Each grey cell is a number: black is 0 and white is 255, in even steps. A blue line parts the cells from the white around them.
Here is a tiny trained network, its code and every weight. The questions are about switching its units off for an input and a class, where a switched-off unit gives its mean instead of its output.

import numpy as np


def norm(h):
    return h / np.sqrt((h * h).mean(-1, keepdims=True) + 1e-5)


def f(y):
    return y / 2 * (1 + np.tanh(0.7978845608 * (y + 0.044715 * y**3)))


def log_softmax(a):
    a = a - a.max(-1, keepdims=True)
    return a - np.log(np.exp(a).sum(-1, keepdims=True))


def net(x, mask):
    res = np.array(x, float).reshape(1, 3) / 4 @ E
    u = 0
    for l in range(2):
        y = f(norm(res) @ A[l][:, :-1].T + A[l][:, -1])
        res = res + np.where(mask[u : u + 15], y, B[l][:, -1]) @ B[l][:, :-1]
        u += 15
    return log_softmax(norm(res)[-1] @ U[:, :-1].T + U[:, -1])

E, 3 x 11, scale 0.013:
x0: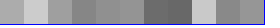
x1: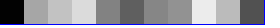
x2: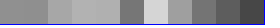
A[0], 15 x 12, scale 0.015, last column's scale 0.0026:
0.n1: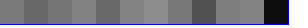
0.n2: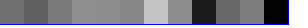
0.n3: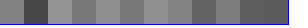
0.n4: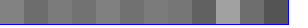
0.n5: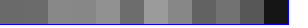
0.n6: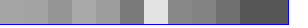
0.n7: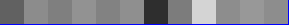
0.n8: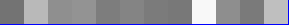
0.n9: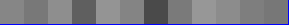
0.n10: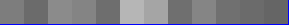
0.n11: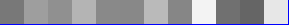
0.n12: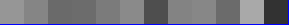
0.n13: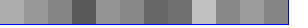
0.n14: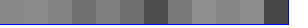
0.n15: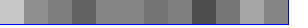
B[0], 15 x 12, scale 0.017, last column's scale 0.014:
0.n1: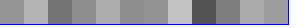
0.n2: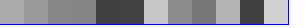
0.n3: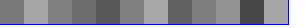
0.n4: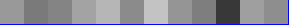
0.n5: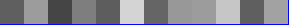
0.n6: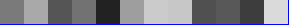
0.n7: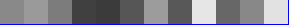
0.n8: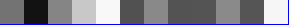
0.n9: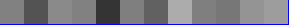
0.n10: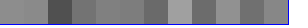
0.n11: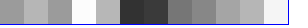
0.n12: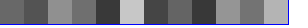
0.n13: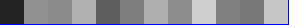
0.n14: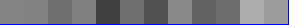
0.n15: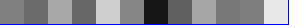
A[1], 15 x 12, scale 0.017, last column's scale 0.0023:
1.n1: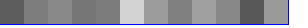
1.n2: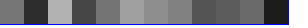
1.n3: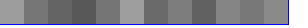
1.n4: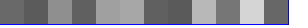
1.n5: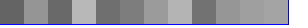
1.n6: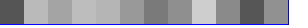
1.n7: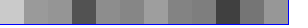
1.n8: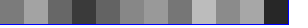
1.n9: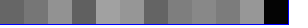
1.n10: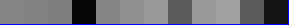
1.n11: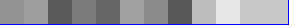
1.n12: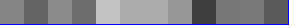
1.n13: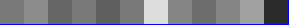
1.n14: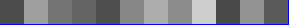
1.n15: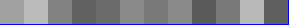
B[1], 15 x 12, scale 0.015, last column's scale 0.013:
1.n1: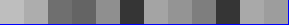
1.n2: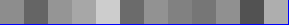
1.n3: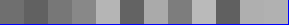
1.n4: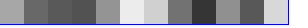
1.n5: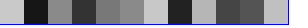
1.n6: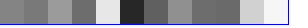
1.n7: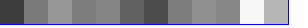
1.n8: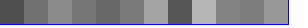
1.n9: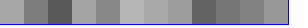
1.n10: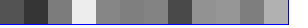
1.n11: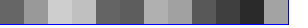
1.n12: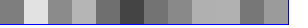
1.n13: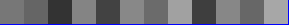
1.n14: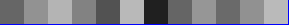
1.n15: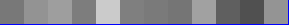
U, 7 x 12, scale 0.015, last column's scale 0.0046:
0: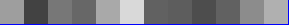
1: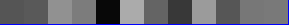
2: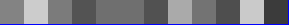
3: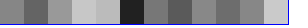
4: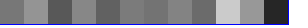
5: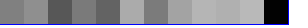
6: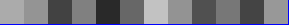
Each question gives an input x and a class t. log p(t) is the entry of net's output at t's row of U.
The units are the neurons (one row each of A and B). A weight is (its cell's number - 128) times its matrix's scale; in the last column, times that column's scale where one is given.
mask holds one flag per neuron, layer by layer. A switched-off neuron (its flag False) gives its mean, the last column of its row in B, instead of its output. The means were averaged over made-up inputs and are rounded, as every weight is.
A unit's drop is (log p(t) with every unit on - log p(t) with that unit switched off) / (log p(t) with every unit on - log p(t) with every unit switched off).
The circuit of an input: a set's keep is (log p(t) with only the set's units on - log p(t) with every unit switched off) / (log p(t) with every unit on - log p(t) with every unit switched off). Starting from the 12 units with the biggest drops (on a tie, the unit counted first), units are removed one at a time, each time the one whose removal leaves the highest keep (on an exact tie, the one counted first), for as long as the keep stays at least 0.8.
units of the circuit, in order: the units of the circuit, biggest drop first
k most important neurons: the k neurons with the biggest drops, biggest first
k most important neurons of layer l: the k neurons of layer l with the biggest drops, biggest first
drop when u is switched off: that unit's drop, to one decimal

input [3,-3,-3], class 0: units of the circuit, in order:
0.n15; 1.n4; 0.n2
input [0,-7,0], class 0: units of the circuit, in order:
0.n15; 0.n8; 1.n4
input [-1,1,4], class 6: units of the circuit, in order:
0.n6
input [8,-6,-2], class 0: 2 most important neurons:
0.n15; 0.n7
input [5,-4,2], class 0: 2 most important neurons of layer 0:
0.n15; 0.n2
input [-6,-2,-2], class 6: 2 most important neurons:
0.n2; 1.n6
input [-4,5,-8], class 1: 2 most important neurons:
0.n7; 0.n11
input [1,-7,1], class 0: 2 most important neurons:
0.n15; 0.n6
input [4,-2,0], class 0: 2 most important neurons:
1.n4; 0.n11
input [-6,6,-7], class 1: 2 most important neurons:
0.n11; 0.n7
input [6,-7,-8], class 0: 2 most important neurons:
0.n15; 1.n4
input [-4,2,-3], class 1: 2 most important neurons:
0.n8; 0.n11
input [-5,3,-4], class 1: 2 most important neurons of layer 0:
0.n11; 0.n8
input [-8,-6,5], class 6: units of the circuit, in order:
0.n2
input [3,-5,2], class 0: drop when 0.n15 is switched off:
1.1
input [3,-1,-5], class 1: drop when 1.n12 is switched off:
0.0
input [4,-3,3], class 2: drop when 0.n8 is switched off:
0.4
